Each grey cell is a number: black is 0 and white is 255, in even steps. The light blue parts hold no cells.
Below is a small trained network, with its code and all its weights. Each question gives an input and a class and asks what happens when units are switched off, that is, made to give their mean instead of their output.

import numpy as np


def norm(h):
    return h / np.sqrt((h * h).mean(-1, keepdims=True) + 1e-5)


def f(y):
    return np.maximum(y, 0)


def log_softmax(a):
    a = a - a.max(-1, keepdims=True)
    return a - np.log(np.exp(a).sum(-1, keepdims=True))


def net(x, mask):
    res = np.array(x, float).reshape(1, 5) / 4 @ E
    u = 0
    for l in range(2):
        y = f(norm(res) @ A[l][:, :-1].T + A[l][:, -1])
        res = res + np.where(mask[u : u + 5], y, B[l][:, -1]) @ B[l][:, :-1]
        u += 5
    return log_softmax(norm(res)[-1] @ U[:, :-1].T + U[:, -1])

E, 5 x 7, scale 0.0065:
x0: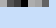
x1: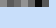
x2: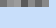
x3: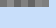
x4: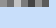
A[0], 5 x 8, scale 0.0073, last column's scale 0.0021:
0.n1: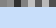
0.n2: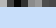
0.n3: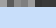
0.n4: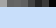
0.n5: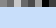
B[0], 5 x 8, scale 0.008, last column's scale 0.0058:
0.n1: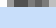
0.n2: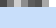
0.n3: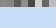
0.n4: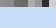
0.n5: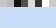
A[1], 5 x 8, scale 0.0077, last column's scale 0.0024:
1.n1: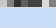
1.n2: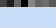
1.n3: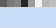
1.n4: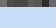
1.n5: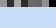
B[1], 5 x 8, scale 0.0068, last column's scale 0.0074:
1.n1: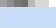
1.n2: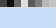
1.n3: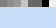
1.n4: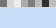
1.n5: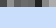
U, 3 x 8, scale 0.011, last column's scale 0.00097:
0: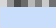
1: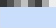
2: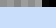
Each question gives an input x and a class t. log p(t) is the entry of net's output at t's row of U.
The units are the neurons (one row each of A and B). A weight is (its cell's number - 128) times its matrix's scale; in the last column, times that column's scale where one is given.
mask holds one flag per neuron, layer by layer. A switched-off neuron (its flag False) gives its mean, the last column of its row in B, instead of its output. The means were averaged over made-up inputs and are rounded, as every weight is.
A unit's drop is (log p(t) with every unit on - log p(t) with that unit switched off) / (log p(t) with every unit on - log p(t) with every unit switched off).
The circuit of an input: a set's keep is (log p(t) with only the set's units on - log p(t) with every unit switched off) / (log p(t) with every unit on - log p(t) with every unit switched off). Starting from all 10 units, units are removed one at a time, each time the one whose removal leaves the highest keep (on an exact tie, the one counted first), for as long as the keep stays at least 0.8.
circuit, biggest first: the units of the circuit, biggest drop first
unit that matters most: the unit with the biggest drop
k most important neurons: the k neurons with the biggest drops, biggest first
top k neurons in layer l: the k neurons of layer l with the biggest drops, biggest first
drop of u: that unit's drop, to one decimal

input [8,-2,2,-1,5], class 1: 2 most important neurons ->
[0.n2; 1.n2]
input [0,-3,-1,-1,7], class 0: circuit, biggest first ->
[0.n5]
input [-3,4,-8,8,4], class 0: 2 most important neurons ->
[0.n5; 1.n3]
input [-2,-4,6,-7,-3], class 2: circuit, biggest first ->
[0.n5; 1.n3]
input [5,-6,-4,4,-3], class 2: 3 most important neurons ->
[1.n3; 0.n5; 0.n1]
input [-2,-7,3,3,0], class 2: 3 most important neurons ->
[0.n2; 1.n3; 1.n2]
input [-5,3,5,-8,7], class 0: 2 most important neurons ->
[0.n5; 0.n2]
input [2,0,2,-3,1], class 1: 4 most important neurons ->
[0.n2; 0.n1; 1.n2; 1.n5]
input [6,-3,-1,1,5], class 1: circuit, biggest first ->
[0.n2; 1.n2]
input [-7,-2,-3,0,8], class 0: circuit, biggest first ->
[0.n5; 0.n2; 1.n3]
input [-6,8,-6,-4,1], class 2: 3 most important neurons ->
[0.n2; 0.n4; 1.n2]
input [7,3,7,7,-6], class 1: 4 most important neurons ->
[0.n2; 1.n2; 0.n5; 1.n5]
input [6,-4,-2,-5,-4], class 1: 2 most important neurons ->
[0.n2; 0.n5]
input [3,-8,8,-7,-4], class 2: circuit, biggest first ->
[1.n3]
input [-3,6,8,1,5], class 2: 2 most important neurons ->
[0.n4; 1.n4]
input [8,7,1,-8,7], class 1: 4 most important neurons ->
[0.n2; 1.n2; 0.n1; 1.n5]
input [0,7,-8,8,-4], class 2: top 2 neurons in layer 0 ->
[0.n5; 0.n4]
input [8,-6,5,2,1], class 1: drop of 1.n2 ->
0.2
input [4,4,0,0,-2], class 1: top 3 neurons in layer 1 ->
[1.n2; 1.n5; 1.n3]
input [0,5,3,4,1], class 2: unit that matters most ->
0.n4
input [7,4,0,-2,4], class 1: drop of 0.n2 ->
1.3
